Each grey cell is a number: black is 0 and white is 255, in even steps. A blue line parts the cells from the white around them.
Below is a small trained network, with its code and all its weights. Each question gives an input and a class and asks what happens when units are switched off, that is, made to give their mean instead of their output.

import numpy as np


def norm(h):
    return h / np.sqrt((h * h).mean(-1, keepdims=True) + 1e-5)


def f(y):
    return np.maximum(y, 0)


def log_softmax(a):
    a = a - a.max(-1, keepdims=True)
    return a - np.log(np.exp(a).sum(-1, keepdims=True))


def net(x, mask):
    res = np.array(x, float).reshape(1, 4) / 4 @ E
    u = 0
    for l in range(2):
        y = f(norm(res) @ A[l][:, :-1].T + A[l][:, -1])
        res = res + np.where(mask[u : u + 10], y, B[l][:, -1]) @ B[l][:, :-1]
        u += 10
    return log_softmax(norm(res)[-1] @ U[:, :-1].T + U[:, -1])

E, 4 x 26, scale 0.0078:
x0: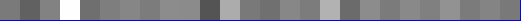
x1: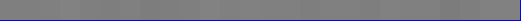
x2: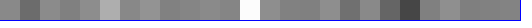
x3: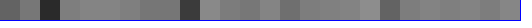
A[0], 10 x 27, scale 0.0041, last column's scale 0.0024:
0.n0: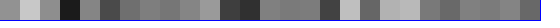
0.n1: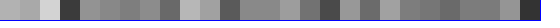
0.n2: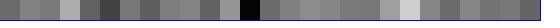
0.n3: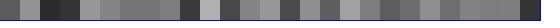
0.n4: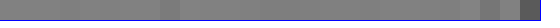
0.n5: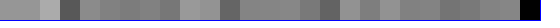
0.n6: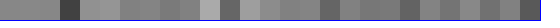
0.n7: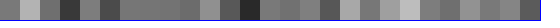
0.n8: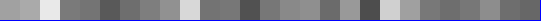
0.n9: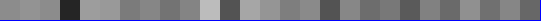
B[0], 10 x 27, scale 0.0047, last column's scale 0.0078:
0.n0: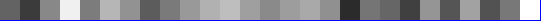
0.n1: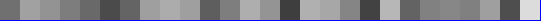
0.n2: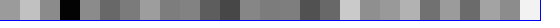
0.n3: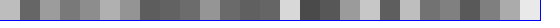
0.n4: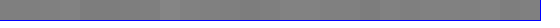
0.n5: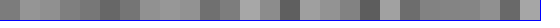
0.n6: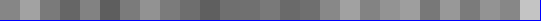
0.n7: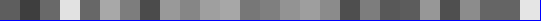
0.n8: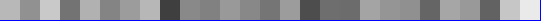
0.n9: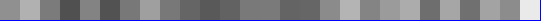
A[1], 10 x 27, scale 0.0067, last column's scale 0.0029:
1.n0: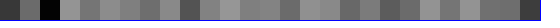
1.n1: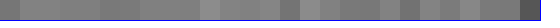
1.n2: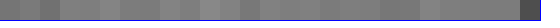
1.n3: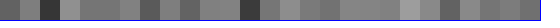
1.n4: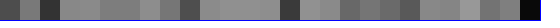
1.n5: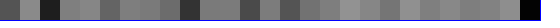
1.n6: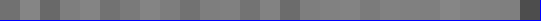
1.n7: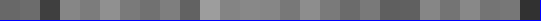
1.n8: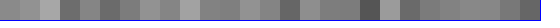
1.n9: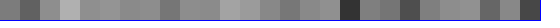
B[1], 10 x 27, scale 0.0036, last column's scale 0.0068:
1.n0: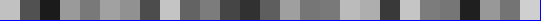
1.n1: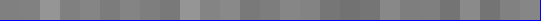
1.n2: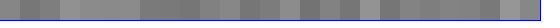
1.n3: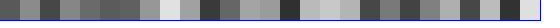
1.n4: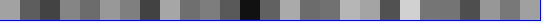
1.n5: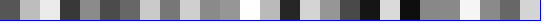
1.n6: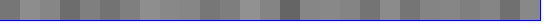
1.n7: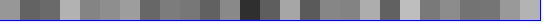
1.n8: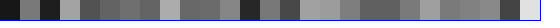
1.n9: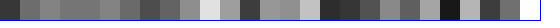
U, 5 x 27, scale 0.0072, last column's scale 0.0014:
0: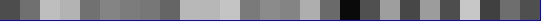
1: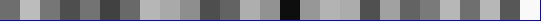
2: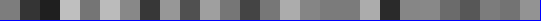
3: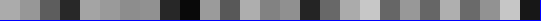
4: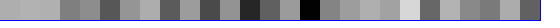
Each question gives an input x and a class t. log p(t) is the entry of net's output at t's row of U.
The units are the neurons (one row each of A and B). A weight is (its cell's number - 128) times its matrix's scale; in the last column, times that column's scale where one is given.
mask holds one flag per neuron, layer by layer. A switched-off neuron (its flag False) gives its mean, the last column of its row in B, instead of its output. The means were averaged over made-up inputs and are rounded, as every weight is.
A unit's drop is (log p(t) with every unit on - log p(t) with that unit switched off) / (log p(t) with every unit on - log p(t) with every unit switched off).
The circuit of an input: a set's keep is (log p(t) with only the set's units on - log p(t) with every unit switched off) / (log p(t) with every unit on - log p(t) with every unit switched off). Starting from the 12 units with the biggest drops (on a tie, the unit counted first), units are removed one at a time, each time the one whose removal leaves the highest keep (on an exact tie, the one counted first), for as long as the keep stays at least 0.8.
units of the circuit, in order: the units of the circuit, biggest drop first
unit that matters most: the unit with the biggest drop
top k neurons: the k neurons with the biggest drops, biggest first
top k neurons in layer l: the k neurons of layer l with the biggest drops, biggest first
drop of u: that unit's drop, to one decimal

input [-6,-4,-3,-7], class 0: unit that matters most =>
0.n0
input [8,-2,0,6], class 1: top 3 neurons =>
[0.n0, 1.n5, 0.n7]
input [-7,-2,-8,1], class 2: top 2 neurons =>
[0.n0, 0.n7]
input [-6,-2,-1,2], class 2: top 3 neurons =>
[0.n0, 0.n7, 0.n8]
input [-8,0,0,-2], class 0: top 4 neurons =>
[0.n0, 0.n7, 0.n2, 1.n3]
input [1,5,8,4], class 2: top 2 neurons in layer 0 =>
[0.n2, 0.n8]
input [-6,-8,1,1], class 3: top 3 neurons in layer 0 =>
[0.n3, 0.n9, 0.n6]
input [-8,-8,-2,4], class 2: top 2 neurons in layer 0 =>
[0.n0, 0.n7]
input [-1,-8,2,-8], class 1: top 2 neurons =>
[0.n0, 0.n1]
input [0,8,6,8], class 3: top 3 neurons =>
[0.n0, 0.n7, 0.n3]
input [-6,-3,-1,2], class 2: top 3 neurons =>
[0.n0, 0.n7, 0.n8]
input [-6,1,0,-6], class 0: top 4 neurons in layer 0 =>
[0.n0, 0.n2, 0.n7, 0.n8]
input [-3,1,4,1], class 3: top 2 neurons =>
[0.n3, 1.n3]
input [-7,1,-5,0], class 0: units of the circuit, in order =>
[0.n0]
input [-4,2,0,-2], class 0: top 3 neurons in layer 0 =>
[0.n0, 0.n2, 0.n7]
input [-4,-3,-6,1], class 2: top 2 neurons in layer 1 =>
[1.n5, 1.n0]
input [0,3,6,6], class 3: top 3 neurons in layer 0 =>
[0.n0, 0.n7, 0.n3]
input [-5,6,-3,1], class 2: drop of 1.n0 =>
0.2
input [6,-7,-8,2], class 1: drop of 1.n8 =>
0.0
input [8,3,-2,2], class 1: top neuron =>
[0.n8]
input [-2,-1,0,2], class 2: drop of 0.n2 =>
0.1
